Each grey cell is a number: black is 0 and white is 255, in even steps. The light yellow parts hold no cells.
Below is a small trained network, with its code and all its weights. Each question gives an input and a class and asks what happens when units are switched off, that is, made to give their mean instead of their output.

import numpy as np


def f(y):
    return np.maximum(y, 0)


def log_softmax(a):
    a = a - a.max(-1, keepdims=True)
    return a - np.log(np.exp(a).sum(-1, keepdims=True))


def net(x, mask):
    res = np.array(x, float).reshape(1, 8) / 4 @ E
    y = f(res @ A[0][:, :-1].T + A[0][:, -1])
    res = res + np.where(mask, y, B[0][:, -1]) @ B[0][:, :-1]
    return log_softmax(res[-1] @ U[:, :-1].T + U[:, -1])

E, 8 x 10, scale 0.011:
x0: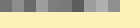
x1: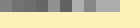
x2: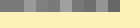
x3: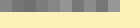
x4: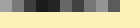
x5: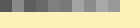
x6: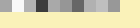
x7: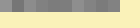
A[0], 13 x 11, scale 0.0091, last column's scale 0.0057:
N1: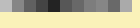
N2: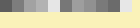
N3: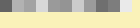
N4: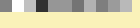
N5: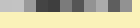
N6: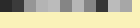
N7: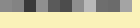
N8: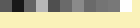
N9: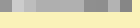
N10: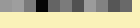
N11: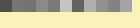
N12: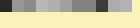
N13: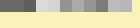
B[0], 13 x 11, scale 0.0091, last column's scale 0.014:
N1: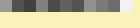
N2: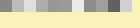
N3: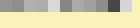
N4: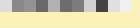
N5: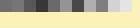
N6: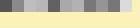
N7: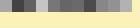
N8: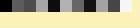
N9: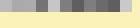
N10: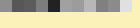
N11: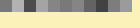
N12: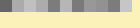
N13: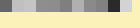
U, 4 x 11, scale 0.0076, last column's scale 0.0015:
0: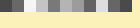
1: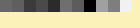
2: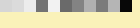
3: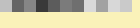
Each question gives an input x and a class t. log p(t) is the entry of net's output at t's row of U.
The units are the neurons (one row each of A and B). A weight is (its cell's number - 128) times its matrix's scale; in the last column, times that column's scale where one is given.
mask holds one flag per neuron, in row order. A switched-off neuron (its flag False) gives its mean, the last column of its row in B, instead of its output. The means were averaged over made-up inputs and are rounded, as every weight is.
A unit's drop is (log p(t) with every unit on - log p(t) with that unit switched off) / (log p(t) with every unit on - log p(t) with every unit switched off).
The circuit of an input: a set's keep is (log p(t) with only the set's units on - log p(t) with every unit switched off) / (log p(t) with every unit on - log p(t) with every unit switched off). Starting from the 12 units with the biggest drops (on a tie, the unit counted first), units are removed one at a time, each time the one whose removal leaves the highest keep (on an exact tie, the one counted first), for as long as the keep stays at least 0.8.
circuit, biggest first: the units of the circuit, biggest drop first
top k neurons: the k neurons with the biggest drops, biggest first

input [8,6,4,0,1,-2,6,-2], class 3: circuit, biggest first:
[N5]
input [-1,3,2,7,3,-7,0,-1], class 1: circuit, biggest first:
[N4, N2]
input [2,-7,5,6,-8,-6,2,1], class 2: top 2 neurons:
[N8, N9]
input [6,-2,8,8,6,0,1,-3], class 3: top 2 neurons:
[N8, N5]
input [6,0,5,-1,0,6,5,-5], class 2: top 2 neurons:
[N8, N1]
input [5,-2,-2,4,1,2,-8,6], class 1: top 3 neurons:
[N8, N2, N3]
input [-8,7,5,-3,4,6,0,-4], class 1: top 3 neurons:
[N4, N3, N2]
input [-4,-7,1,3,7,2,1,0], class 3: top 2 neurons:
[N8, N5]
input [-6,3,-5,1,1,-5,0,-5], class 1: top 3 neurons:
[N4, N3, N2]
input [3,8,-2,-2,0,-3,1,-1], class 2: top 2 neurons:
[N8, N10]
